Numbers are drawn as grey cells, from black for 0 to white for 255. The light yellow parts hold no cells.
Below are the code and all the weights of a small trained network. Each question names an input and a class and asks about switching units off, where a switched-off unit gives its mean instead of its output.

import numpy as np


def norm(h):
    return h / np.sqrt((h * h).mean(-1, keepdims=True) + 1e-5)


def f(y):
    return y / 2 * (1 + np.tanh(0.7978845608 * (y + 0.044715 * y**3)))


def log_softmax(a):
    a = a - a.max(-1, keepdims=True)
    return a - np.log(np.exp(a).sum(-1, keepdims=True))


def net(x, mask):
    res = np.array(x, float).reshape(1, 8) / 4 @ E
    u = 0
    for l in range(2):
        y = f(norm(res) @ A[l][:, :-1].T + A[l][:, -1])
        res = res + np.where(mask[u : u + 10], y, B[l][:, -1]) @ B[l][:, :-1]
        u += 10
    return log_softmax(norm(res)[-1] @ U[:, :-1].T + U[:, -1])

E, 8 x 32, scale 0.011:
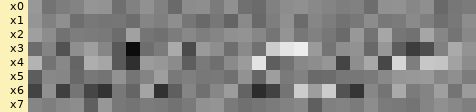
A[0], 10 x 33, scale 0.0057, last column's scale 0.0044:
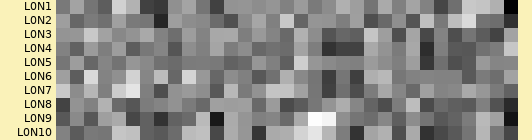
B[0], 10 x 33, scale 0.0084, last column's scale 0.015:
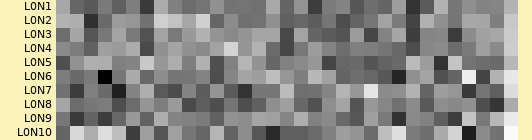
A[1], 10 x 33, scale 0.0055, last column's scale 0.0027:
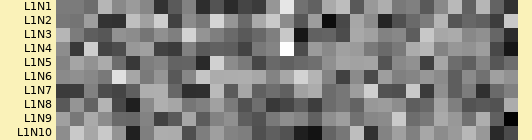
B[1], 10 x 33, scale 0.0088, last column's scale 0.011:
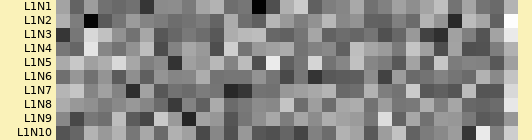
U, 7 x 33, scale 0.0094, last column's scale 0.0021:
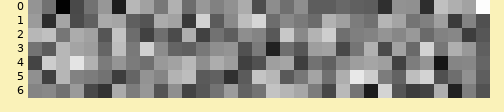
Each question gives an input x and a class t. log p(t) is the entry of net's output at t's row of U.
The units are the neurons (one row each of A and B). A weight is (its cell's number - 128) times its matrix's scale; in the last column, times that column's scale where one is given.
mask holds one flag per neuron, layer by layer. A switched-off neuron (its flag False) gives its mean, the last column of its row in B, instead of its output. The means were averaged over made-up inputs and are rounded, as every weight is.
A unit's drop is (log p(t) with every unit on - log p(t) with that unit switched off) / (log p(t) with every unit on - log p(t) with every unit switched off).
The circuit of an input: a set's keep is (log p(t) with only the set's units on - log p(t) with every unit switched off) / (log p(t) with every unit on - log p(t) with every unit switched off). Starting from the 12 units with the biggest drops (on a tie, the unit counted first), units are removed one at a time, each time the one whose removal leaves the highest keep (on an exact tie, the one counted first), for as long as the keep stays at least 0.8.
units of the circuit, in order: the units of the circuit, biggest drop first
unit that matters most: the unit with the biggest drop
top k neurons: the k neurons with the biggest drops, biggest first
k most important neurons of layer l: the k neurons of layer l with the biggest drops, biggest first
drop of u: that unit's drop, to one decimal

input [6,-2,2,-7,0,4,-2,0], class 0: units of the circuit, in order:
L1N2
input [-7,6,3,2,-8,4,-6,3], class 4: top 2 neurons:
L0N10, L0N9
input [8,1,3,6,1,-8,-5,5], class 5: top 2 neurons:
L0N10, L0N7
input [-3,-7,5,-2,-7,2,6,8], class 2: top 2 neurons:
L0N9, L0N6
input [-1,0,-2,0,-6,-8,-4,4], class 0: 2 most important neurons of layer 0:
L0N6, L0N3
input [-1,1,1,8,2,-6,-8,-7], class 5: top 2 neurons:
L0N10, L0N7
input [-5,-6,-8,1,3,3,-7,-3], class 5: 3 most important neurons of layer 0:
L0N10, L0N7, L0N9
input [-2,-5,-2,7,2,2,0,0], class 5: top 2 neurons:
L0N10, L0N6
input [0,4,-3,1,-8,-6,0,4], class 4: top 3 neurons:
L0N6, L0N9, L0N7
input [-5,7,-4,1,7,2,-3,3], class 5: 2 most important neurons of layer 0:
L0N7, L0N9
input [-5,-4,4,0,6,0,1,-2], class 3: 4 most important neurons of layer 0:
L0N2, L0N9, L0N6, L0N3
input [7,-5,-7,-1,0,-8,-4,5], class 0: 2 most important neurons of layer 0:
L0N3, L0N6
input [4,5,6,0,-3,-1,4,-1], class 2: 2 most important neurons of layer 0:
L0N6, L0N9
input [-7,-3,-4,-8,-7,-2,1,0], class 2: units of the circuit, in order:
L1N8
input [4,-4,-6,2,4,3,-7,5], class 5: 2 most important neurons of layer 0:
L0N10, L0N7
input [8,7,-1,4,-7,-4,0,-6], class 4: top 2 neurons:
L0N6, L0N10
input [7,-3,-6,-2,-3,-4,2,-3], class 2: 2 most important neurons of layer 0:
L0N6, L0N9
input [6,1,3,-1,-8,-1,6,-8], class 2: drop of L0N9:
0.4
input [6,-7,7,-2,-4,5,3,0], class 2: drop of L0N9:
0.5
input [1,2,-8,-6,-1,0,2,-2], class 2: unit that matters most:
L0N2
